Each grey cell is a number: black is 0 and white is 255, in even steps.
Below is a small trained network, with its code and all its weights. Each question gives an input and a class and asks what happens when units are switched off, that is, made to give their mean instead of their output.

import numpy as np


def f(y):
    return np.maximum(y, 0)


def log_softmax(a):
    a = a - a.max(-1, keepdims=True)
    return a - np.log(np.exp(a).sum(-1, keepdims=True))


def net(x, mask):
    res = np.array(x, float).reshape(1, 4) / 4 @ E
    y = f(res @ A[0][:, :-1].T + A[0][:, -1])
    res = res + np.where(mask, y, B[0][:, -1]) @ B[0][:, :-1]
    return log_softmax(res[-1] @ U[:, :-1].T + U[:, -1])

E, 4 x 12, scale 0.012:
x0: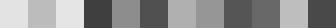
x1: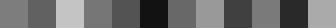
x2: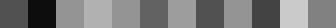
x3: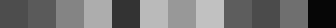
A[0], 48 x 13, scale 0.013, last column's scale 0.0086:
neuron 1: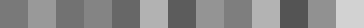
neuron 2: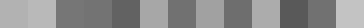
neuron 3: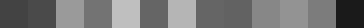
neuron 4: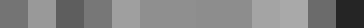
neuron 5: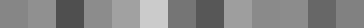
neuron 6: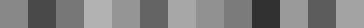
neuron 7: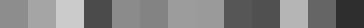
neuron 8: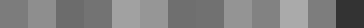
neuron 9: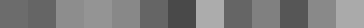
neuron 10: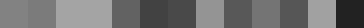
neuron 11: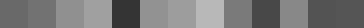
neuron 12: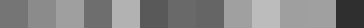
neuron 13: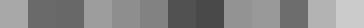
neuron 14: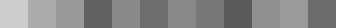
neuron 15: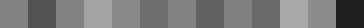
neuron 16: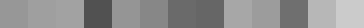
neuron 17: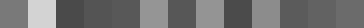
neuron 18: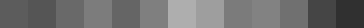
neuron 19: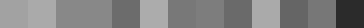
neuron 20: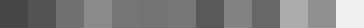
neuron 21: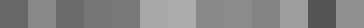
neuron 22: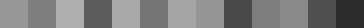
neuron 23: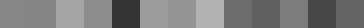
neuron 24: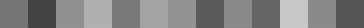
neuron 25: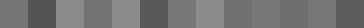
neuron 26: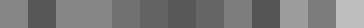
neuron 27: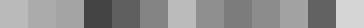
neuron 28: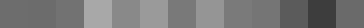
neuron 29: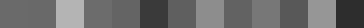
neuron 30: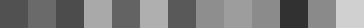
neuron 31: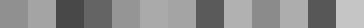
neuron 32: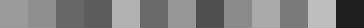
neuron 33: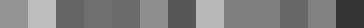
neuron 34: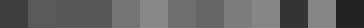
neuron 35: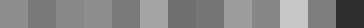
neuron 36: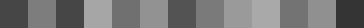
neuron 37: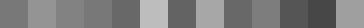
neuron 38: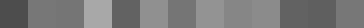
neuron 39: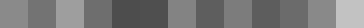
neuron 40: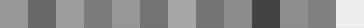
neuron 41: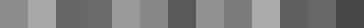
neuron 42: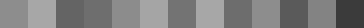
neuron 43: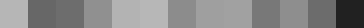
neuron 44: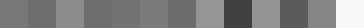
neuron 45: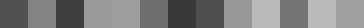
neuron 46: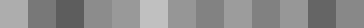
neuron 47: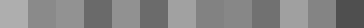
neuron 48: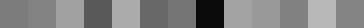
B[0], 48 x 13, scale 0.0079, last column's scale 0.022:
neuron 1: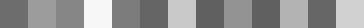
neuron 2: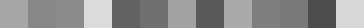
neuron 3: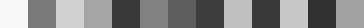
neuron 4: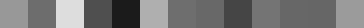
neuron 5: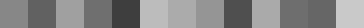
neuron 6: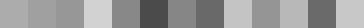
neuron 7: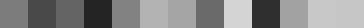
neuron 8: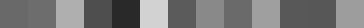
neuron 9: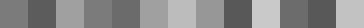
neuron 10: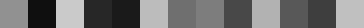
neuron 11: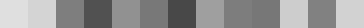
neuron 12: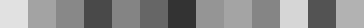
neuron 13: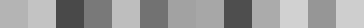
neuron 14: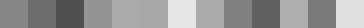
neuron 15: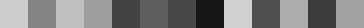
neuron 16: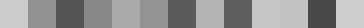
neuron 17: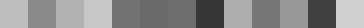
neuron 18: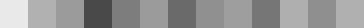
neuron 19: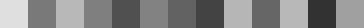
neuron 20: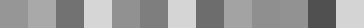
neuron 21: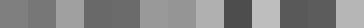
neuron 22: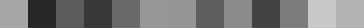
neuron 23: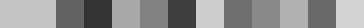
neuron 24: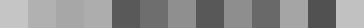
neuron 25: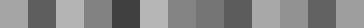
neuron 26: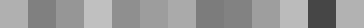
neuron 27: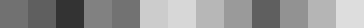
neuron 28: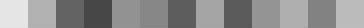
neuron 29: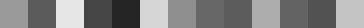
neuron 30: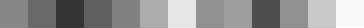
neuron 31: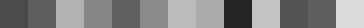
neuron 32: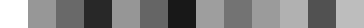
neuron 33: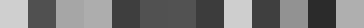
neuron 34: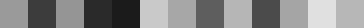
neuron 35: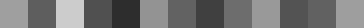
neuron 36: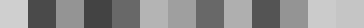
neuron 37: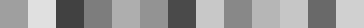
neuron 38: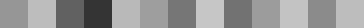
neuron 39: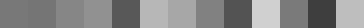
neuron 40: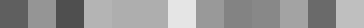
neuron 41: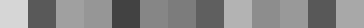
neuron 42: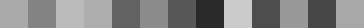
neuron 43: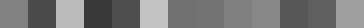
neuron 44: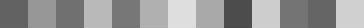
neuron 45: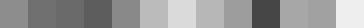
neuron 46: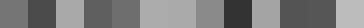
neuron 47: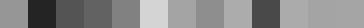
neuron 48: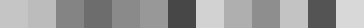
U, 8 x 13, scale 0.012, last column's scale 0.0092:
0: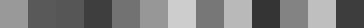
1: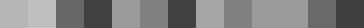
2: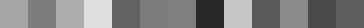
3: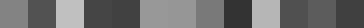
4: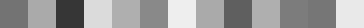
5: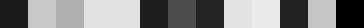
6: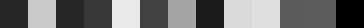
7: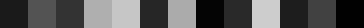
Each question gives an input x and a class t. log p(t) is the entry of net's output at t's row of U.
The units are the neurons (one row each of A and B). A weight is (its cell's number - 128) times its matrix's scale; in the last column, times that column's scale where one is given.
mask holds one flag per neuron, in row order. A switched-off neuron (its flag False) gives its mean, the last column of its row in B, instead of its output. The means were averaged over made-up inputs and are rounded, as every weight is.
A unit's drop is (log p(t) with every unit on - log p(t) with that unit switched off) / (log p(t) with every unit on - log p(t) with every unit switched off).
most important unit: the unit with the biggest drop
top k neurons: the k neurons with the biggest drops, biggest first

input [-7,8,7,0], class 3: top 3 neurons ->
neuron 10; neuron 29; neuron 9
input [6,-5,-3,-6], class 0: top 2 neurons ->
neuron 27; neuron 14
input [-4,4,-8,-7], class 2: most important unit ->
neuron 1
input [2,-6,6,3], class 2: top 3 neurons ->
neuron 6; neuron 24; neuron 15
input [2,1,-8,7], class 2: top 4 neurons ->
neuron 17; neuron 2; neuron 33; neuron 42
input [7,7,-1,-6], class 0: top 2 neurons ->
neuron 7; neuron 14
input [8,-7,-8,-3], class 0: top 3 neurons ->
neuron 27; neuron 7; neuron 14
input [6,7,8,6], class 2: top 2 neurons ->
neuron 6; neuron 3
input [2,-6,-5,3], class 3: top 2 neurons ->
neuron 31; neuron 46
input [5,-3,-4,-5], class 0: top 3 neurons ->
neuron 27; neuron 14; neuron 47
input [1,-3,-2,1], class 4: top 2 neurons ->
neuron 10; neuron 29
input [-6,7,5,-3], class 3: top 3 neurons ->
neuron 10; neuron 29; neuron 9
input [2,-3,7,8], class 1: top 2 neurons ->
neuron 23; neuron 11
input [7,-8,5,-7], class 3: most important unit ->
neuron 31
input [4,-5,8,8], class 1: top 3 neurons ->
neuron 23; neuron 11; neuron 28
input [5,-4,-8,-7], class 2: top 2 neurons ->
neuron 2; neuron 33
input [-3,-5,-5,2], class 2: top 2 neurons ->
neuron 1; neuron 17
